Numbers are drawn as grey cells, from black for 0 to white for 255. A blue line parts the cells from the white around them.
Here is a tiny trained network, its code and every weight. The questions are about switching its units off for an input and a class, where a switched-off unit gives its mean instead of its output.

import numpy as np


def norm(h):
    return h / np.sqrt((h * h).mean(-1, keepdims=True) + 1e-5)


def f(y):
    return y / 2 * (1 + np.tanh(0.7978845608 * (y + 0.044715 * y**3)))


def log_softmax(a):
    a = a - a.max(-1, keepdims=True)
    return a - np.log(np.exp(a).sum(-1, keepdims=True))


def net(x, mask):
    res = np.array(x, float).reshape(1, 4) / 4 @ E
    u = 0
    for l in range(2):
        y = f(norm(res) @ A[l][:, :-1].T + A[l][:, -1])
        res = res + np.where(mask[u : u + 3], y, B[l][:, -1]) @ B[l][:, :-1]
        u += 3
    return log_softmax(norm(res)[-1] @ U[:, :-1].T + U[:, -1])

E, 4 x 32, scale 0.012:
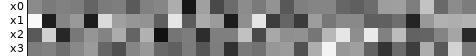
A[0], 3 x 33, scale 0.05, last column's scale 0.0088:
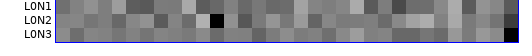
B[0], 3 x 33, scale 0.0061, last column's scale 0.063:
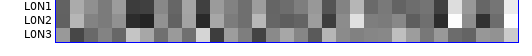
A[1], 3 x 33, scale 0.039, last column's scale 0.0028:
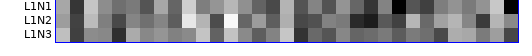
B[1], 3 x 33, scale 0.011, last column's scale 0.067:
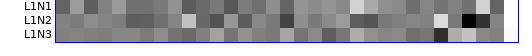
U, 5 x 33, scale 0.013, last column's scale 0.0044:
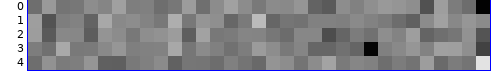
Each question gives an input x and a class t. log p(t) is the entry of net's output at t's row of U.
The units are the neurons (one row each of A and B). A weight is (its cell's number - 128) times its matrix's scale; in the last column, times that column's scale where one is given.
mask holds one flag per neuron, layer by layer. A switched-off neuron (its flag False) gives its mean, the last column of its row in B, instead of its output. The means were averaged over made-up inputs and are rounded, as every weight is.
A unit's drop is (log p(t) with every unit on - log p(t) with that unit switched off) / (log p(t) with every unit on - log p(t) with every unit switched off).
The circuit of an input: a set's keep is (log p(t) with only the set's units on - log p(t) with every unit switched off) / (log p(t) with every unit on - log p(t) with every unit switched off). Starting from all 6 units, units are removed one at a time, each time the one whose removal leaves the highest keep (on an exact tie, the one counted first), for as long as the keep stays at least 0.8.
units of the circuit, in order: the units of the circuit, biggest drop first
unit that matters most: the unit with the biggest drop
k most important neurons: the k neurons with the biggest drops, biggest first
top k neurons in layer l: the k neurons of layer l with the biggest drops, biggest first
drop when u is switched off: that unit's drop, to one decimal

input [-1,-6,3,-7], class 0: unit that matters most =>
L0N2
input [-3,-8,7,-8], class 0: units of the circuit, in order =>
(L0N2, L1N2, L0N1)
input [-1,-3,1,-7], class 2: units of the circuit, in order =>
(L0N2, L1N1, L0N1)
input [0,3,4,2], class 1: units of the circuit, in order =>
(L1N2, L0N1, L1N1)
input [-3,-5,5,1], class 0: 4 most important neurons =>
(L0N2, L0N1, L1N2, L1N1)
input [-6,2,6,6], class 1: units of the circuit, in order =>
(L1N2, L0N2, L1N1)
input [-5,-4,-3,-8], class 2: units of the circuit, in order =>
(L0N2, L0N1, L1N1)
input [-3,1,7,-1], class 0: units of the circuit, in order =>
(L0N2, L0N1, L1N2, L1N3)
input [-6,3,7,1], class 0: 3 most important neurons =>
(L0N2, L0N1, L1N2)
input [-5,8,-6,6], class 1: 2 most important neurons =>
(L0N3, L1N3)
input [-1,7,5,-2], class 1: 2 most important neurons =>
(L1N2, L0N1)
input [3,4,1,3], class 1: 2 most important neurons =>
(L0N3, L0N1)
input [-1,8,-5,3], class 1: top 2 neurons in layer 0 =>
(L0N3, L0N1)
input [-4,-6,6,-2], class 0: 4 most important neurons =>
(L0N2, L0N1, L1N2, L1N1)
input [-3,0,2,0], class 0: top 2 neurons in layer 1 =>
(L1N2, L1N3)
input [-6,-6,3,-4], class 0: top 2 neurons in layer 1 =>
(L1N2, L1N1)
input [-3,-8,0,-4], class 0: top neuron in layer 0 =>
(L0N2)
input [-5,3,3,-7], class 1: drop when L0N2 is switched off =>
0.5
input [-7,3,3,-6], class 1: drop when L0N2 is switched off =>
0.5
